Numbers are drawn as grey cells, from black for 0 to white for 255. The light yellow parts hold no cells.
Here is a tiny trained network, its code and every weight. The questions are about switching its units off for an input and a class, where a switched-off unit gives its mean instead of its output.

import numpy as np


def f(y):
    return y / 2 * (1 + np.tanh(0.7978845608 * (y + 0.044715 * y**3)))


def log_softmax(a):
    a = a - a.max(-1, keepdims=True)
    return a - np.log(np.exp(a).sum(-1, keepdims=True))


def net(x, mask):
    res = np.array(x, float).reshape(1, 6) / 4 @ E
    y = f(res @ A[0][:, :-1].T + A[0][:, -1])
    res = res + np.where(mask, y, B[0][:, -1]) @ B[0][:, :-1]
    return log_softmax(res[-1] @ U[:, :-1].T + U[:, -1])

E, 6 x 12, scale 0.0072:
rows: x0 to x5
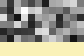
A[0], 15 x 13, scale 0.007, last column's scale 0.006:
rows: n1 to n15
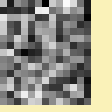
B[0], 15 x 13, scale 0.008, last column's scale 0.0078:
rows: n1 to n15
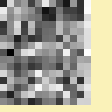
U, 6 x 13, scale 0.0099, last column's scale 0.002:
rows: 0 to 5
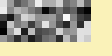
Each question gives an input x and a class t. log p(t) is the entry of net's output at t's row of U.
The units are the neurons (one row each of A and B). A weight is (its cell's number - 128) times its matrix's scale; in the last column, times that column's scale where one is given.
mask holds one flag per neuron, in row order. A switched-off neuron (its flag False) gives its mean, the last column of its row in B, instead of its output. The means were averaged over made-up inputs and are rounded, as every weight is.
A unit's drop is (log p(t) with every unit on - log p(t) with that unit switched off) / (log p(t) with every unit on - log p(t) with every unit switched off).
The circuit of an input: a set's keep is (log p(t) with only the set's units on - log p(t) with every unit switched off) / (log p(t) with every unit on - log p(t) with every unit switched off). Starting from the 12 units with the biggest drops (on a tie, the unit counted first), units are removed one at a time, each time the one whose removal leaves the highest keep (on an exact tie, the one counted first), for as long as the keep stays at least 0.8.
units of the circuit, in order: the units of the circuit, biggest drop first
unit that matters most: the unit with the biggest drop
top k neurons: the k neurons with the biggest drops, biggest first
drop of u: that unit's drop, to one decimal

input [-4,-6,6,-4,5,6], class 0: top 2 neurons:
(n11 n7)
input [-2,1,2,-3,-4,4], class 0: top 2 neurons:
(n2 n11)
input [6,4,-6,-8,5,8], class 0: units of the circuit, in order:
(n11)
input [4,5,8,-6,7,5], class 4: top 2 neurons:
(n4 n5)
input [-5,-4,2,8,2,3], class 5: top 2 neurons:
(n6 n1)
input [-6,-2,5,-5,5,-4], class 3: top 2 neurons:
(n12 n3)
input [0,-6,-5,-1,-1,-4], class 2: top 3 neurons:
(n8 n4 n5)
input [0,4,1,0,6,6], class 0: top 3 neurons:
(n7 n11 n3)
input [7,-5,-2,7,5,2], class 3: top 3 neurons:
(n1 n15 n10)
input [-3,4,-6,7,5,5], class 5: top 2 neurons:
(n6 n4)
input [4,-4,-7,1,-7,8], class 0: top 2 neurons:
(n7 n11)
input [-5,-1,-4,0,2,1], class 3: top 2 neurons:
(n4 n5)
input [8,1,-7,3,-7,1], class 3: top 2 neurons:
(n1 n2)
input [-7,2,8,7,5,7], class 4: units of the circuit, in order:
(n5)
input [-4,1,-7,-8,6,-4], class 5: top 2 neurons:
(n15 n4)
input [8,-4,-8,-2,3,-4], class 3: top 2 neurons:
(n1 n4)
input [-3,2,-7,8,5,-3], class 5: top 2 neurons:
(n6 n4)
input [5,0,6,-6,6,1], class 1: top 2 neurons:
(n2 n6)
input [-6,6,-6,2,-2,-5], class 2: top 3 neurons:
(n14 n1 n4)
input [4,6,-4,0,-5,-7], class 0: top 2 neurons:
(n13 n8)
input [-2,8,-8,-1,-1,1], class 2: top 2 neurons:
(n14 n4)
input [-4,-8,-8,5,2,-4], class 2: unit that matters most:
n8
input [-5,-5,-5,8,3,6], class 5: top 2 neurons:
(n6 n13)
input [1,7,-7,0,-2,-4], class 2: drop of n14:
0.7
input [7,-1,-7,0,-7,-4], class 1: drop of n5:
0.2
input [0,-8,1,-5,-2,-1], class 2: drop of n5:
0.0
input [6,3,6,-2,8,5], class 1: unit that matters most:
n2
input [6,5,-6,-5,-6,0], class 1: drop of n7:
0.1
